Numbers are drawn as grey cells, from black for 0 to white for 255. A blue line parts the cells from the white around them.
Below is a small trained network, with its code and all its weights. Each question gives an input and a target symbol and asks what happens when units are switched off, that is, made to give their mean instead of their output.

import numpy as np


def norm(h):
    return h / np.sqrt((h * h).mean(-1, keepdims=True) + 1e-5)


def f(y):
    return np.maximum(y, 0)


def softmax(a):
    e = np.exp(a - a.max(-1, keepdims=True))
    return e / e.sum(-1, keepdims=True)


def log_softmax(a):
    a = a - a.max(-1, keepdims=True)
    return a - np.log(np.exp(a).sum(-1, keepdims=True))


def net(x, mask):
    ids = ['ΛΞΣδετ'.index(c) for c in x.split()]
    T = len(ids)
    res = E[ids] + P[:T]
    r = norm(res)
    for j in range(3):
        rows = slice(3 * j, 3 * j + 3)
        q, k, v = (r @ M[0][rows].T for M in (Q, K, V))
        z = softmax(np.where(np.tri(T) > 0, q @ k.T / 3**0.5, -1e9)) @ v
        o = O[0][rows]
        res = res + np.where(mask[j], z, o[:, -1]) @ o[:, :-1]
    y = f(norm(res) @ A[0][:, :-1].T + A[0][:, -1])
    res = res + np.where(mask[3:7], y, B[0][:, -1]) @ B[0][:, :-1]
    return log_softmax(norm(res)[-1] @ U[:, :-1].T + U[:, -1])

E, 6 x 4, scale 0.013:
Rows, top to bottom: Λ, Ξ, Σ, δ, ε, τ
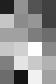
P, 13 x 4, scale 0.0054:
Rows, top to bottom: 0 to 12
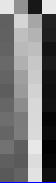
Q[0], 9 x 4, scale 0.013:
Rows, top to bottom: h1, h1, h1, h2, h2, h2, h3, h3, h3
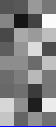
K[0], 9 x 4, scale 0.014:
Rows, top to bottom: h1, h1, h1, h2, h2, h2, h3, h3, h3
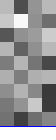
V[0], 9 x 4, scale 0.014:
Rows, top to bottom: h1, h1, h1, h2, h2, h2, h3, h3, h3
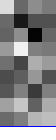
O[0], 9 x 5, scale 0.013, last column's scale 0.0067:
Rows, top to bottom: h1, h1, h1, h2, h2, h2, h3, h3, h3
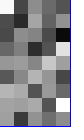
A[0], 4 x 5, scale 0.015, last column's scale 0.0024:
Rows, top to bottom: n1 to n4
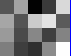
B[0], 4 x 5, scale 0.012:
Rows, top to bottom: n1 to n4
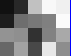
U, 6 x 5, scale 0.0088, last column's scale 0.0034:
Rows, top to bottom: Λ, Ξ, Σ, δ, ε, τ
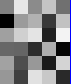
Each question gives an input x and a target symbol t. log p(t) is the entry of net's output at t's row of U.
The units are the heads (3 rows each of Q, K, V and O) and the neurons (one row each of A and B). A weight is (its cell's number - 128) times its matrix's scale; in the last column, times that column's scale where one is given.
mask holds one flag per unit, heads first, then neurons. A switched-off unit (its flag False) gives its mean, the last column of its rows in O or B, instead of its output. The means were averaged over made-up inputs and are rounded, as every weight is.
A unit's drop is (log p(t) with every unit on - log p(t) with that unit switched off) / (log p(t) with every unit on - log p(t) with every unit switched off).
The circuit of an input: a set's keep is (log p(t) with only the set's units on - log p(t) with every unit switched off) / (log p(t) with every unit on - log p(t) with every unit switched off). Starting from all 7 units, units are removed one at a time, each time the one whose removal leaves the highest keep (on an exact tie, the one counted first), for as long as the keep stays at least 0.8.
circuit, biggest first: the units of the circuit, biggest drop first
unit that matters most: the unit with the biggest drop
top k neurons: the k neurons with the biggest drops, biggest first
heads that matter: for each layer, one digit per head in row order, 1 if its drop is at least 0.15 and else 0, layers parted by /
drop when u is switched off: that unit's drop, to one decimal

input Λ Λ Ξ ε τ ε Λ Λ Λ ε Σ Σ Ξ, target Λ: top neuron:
(n1)
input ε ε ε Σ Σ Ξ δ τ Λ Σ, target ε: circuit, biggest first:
(n1 h1)
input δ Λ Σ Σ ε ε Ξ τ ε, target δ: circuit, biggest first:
(h2 h1 n1)
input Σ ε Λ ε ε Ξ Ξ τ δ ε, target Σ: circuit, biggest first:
(h3 n1 h2 h1)
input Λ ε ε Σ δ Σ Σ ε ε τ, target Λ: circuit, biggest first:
(h3 h1)
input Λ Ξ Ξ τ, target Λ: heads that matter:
001
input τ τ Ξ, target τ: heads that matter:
110
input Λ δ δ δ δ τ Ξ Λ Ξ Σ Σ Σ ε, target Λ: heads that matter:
001
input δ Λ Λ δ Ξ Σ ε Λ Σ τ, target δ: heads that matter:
011
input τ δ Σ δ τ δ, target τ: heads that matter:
111
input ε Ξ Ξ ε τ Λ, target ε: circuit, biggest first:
(h3 n1 h1)
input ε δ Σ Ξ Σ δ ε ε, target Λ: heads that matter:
110
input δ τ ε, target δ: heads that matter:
111
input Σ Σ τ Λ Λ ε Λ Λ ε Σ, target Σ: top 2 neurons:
(n1 n2)
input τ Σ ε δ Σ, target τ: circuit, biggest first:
(h1)
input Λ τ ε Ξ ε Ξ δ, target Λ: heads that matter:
001
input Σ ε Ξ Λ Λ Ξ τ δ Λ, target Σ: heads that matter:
111
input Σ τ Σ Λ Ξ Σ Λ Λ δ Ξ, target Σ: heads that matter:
010
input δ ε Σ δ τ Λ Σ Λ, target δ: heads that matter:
100
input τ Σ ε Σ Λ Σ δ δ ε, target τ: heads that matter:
110
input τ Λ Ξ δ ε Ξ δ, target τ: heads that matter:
111
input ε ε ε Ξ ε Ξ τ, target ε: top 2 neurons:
(n1 n3)
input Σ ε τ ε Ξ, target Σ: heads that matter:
001
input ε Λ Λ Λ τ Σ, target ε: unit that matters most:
h3
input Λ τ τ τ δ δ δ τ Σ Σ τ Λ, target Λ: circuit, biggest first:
(h3 h2)
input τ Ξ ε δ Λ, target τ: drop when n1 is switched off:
0.0
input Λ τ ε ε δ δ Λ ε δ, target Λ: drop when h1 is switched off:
0.1
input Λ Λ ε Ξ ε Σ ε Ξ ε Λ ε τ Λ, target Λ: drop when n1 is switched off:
0.3
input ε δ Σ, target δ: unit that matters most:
h2
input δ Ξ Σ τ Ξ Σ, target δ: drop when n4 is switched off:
0.2
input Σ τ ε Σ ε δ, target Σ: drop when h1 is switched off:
-0.1
